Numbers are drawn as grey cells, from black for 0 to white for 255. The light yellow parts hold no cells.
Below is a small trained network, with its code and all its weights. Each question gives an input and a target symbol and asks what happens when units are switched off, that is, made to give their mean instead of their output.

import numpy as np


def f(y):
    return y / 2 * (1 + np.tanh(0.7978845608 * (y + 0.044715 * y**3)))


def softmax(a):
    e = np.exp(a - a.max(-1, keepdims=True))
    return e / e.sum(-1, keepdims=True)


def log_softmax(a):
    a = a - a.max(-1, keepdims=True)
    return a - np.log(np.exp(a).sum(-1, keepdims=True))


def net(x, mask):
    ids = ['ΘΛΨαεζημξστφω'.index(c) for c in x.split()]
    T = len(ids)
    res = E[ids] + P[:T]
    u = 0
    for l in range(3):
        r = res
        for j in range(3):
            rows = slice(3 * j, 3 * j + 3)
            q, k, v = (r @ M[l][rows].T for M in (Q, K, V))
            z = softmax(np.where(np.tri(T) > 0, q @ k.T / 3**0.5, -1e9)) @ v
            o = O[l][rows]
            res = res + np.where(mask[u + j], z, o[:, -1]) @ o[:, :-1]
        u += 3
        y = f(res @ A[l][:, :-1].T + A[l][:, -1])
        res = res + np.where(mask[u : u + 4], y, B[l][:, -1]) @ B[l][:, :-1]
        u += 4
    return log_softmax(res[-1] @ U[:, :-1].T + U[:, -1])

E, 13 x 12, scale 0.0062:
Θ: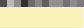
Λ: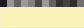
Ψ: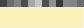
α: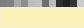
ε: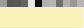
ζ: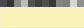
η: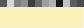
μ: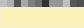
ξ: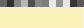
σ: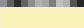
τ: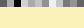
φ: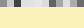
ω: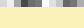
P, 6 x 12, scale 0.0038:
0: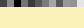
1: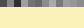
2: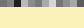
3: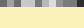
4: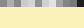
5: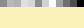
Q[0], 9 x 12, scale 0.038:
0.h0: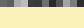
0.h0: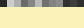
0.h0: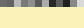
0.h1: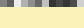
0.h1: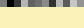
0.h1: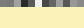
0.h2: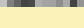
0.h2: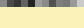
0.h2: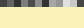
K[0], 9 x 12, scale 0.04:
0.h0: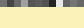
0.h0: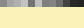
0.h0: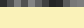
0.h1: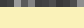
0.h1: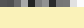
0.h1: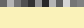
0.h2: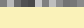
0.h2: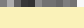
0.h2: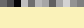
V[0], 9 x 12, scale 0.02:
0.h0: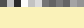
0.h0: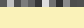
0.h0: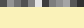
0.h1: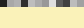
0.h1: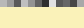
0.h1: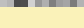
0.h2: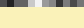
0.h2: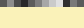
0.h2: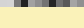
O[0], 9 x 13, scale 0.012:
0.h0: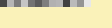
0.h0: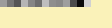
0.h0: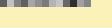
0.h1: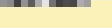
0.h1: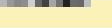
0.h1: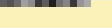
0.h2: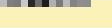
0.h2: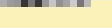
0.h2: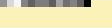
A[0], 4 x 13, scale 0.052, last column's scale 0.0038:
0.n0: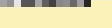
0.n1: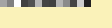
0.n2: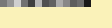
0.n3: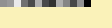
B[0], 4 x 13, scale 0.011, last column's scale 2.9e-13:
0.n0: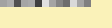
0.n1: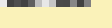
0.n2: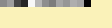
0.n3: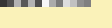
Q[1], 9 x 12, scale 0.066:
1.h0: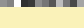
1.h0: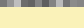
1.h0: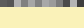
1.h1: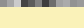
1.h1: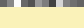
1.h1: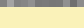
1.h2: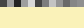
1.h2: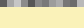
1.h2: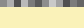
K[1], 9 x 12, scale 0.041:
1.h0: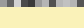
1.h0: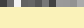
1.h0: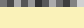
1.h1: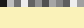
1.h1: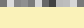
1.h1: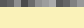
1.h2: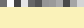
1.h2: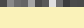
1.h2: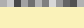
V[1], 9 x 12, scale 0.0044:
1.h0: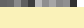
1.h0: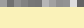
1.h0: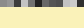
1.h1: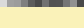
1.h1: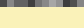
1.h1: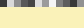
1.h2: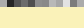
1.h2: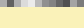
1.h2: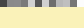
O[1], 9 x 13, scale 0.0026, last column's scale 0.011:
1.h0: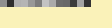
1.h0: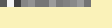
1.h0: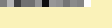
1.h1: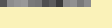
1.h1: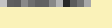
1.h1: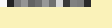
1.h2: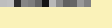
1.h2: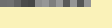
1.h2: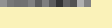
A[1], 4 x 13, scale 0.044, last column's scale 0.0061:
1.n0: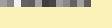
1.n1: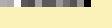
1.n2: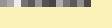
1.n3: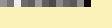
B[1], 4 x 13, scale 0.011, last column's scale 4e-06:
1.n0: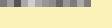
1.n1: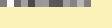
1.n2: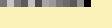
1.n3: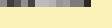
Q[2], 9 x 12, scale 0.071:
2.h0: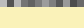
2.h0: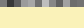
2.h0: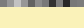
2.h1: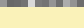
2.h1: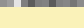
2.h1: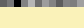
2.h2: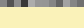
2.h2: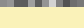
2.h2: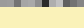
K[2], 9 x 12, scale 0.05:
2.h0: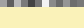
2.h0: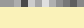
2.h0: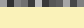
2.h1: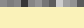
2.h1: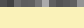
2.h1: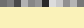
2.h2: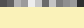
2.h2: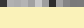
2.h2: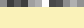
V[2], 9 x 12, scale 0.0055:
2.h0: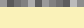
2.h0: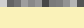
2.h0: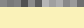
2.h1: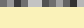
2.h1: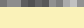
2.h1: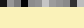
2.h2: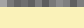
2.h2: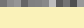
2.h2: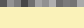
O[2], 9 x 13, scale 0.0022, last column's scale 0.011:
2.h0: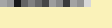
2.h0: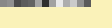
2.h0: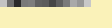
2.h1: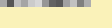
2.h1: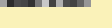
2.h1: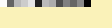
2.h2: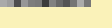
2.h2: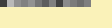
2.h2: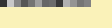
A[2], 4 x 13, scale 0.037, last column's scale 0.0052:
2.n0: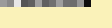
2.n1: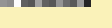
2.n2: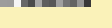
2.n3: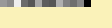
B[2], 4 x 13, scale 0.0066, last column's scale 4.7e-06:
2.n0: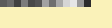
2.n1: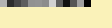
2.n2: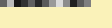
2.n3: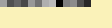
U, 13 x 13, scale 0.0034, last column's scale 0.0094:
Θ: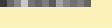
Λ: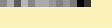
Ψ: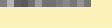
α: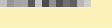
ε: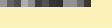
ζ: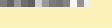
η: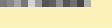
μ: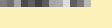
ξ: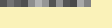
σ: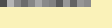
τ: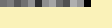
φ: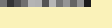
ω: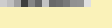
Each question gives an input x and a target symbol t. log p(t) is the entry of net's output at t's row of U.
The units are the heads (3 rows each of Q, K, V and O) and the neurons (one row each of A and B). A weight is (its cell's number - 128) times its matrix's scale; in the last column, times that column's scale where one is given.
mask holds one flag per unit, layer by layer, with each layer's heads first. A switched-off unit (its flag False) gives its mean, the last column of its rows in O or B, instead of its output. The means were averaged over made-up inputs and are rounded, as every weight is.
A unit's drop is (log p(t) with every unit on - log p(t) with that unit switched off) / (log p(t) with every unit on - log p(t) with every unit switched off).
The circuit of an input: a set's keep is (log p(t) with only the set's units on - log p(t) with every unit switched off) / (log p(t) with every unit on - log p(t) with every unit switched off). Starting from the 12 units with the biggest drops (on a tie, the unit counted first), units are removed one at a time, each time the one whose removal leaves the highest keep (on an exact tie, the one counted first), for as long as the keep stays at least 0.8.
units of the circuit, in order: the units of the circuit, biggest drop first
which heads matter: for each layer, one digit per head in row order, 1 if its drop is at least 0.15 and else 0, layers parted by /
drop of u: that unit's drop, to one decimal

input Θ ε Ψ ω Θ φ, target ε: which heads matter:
110 / 000 / 000
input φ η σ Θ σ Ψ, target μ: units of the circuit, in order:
[0.h2 0.h1]
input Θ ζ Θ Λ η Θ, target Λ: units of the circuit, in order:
[0.h0]
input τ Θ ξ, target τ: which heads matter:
101 / 000 / 000
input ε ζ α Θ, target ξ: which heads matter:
001 / 000 / 000
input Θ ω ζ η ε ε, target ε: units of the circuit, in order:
[0.h0 0.h1]
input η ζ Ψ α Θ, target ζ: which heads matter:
111 / 001 / 010
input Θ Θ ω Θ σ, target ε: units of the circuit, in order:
[0.h1 0.h0]
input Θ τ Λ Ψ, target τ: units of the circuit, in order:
[0.h0 0.h2]
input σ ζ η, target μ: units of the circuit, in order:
[0.h1 0.h2]
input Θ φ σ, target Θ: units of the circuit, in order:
[0.h0 0.h1]
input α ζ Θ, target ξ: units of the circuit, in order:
[0.h2 0.h1]
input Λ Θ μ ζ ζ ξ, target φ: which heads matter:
001 / 000 / 000
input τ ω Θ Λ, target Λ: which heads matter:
110 / 000 / 000
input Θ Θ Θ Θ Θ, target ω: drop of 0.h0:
0.1
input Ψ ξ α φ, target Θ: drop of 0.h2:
0.1
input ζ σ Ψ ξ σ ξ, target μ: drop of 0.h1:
0.3
